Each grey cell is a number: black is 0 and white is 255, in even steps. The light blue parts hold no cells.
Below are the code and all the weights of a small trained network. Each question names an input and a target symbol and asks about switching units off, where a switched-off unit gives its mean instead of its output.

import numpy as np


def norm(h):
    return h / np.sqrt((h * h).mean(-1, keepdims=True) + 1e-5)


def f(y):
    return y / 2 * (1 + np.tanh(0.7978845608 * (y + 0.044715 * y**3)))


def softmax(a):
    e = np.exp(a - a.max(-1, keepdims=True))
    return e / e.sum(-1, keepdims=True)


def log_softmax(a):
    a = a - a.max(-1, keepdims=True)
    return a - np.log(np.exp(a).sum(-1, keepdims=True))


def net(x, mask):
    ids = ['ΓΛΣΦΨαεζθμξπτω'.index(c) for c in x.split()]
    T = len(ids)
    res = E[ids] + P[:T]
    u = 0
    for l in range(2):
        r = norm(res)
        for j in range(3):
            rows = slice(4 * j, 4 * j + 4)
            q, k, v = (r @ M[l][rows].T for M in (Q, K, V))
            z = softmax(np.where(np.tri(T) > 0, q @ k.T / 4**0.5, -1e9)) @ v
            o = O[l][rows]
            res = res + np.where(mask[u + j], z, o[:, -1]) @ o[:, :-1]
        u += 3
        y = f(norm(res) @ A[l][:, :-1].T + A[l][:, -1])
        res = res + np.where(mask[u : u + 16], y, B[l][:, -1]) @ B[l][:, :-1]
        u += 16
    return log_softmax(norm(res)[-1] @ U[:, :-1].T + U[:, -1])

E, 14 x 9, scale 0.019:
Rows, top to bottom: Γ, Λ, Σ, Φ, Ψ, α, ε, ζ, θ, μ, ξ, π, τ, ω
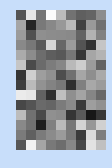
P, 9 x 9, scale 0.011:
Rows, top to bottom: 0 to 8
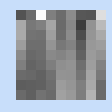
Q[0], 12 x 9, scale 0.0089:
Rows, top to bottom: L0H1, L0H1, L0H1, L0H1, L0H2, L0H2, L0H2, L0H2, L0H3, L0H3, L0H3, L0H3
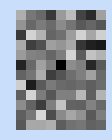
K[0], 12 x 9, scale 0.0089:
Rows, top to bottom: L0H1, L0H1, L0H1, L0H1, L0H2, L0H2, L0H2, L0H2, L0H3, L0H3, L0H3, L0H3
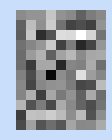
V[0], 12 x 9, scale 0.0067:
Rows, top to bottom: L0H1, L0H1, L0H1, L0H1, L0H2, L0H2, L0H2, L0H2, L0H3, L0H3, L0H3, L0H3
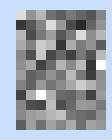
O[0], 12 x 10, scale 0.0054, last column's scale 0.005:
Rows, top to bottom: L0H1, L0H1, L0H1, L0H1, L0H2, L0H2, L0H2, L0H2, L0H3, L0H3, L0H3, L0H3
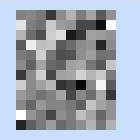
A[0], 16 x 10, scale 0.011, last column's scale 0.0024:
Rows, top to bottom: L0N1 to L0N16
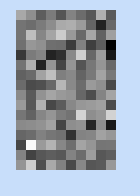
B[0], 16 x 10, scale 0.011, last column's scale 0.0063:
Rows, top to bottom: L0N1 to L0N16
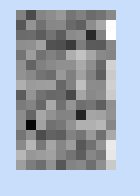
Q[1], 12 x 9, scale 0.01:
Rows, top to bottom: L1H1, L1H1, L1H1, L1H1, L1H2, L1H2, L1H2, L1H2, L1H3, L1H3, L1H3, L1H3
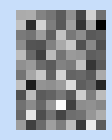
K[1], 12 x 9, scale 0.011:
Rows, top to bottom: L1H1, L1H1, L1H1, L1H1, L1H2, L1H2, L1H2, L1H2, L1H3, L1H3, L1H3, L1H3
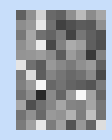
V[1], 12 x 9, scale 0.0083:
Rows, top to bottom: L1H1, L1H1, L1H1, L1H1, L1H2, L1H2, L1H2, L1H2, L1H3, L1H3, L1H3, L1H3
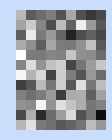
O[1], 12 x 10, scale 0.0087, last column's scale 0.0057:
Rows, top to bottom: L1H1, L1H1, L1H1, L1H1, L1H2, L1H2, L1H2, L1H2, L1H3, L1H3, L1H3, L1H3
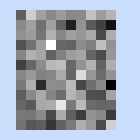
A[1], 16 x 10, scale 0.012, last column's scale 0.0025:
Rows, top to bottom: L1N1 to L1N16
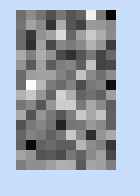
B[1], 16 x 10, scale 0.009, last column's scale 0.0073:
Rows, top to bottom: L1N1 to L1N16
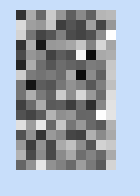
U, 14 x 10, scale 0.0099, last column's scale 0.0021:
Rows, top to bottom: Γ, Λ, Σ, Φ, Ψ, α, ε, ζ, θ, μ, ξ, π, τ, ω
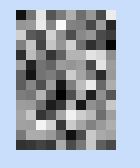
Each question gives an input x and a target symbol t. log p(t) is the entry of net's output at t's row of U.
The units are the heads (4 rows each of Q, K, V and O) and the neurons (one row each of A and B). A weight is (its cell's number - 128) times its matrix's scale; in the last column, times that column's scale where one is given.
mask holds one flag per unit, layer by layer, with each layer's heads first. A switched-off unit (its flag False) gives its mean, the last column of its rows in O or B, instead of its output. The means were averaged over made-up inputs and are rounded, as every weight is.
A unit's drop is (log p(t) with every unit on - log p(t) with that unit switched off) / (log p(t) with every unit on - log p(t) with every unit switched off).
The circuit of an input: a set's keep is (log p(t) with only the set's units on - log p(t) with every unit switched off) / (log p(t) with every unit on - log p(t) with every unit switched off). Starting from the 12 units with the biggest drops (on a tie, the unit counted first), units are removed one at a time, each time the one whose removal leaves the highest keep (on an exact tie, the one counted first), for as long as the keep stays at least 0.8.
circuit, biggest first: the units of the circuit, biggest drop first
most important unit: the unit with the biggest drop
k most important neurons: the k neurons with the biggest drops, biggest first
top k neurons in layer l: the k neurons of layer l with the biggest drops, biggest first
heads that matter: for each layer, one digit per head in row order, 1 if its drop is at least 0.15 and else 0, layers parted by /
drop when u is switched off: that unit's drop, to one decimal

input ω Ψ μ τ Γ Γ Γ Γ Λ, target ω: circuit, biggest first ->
(L1H2; L1N6)
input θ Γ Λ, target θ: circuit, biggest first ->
(L1H1; L1N5)
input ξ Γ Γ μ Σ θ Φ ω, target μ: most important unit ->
L1H2
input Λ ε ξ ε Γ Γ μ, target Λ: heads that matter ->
000 / 001
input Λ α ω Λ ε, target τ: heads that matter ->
100 / 000
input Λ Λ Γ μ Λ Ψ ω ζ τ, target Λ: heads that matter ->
000 / 001
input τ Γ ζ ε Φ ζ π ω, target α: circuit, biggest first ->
(L0H1; L1H1)
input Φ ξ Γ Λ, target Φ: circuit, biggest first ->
(L1H3; L1H2; L0N12)
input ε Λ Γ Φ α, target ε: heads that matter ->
001 / 001
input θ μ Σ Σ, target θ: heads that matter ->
100 / 100
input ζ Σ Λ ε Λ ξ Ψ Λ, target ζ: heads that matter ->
000 / 101
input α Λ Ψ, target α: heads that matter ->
100 / 101
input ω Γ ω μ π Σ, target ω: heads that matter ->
000 / 011
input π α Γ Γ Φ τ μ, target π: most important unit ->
L1H3
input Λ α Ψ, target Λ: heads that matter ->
000 / 001
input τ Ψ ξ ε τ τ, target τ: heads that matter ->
110 / 000
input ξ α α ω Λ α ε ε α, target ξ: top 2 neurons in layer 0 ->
(L0N12; L0N4)
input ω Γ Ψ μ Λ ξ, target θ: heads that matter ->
000 / 000
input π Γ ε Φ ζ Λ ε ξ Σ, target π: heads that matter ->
100 / 001
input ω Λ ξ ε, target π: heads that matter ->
000 / 000
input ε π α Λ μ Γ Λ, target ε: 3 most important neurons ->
(L0N14; L0N12; L0N3)
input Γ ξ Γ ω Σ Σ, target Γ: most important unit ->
L0H1
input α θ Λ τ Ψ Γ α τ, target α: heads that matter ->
100 / 100
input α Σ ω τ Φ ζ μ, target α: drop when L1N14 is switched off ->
0.1
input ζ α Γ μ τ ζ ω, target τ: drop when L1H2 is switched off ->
0.1
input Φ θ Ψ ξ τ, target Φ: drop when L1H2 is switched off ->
0.3
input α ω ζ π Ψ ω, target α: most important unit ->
L0H1
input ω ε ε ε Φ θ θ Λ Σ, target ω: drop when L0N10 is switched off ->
0.0
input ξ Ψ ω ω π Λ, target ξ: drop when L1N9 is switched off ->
0.1
